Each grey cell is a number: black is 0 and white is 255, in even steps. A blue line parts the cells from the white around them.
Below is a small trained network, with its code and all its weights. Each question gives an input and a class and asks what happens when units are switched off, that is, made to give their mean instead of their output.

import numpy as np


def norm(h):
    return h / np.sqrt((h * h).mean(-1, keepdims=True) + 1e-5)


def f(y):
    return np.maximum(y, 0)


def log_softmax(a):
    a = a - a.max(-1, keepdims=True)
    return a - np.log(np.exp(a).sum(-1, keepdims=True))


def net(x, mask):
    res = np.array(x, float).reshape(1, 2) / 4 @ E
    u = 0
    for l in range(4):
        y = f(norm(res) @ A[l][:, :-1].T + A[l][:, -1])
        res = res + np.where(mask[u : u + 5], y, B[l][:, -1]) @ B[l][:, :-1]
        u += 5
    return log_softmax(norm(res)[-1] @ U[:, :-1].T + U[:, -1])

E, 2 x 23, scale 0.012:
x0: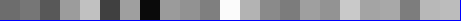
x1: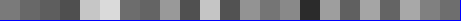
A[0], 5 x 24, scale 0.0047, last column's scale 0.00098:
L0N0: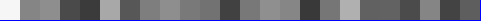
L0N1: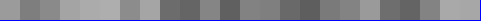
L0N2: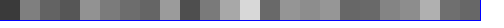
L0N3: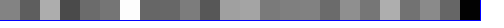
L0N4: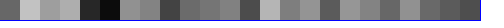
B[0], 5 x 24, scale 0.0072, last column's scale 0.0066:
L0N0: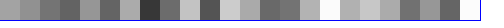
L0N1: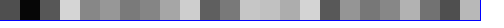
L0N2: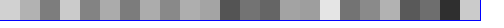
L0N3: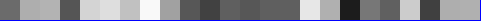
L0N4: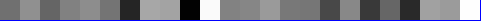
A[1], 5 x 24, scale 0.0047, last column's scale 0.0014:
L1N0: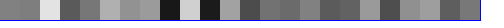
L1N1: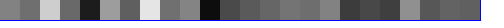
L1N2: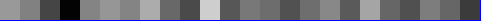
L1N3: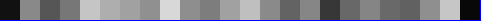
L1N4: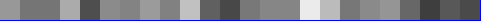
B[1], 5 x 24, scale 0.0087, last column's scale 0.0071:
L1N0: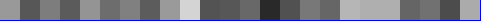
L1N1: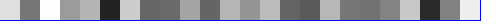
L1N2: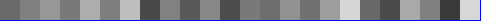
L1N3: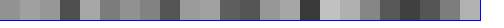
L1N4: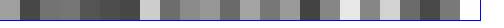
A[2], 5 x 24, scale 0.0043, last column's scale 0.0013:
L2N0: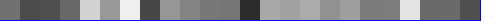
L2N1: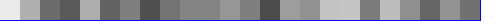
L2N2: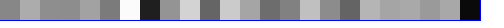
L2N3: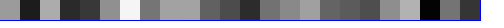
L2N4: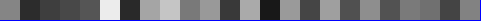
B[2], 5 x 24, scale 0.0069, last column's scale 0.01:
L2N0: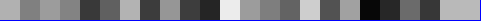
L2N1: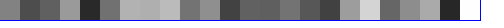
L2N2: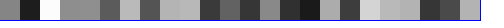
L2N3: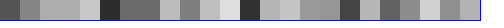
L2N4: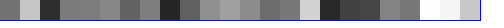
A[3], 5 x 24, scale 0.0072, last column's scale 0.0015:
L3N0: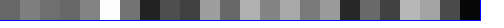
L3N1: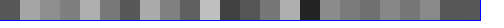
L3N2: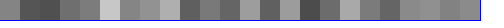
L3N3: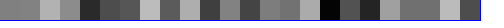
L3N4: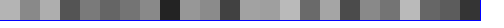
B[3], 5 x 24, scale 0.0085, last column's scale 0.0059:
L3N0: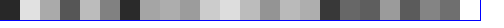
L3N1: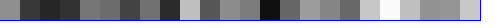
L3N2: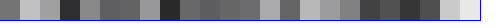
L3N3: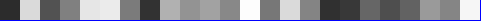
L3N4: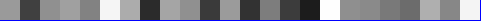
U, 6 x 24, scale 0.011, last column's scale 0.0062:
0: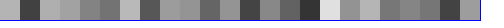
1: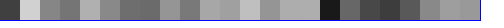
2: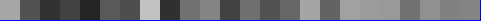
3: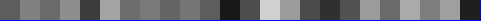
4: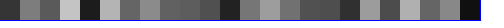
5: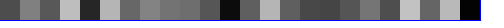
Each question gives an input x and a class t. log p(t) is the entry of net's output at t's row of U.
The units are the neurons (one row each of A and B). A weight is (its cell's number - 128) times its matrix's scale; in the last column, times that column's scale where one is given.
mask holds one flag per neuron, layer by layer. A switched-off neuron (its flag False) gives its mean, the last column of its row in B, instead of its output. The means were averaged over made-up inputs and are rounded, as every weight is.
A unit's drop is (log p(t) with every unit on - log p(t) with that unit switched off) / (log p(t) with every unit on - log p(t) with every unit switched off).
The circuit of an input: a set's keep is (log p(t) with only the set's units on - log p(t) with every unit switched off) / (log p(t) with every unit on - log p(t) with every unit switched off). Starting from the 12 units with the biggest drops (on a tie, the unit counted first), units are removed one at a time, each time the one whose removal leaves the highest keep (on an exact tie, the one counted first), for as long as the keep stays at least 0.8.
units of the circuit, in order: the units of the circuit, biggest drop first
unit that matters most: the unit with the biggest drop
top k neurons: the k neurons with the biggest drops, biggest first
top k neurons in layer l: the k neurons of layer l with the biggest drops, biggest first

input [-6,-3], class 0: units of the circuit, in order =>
L1N1
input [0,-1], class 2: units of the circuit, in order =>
L0N4, L3N1
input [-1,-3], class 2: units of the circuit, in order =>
L0N4, L3N1, L2N0
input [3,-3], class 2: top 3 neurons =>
L1N3, L1N1, L2N0
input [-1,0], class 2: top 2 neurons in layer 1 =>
L1N1, L1N4
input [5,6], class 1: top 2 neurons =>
L1N1, L0N0
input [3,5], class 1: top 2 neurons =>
L1N1, L0N0
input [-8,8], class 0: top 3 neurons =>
L1N1, L3N4, L0N4
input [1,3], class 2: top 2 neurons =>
L0N2, L0N4
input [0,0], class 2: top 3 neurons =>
L0N3, L1N1, L0N4
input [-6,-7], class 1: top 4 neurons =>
L0N4, L3N3, L2N2, L0N2
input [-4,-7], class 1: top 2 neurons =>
L0N4, L3N3
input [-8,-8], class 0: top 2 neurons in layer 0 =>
L0N0, L0N1
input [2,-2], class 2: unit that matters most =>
L1N3
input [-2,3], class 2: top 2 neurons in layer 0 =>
L0N0, L0N4
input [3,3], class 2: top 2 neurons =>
L1N1, L0N4
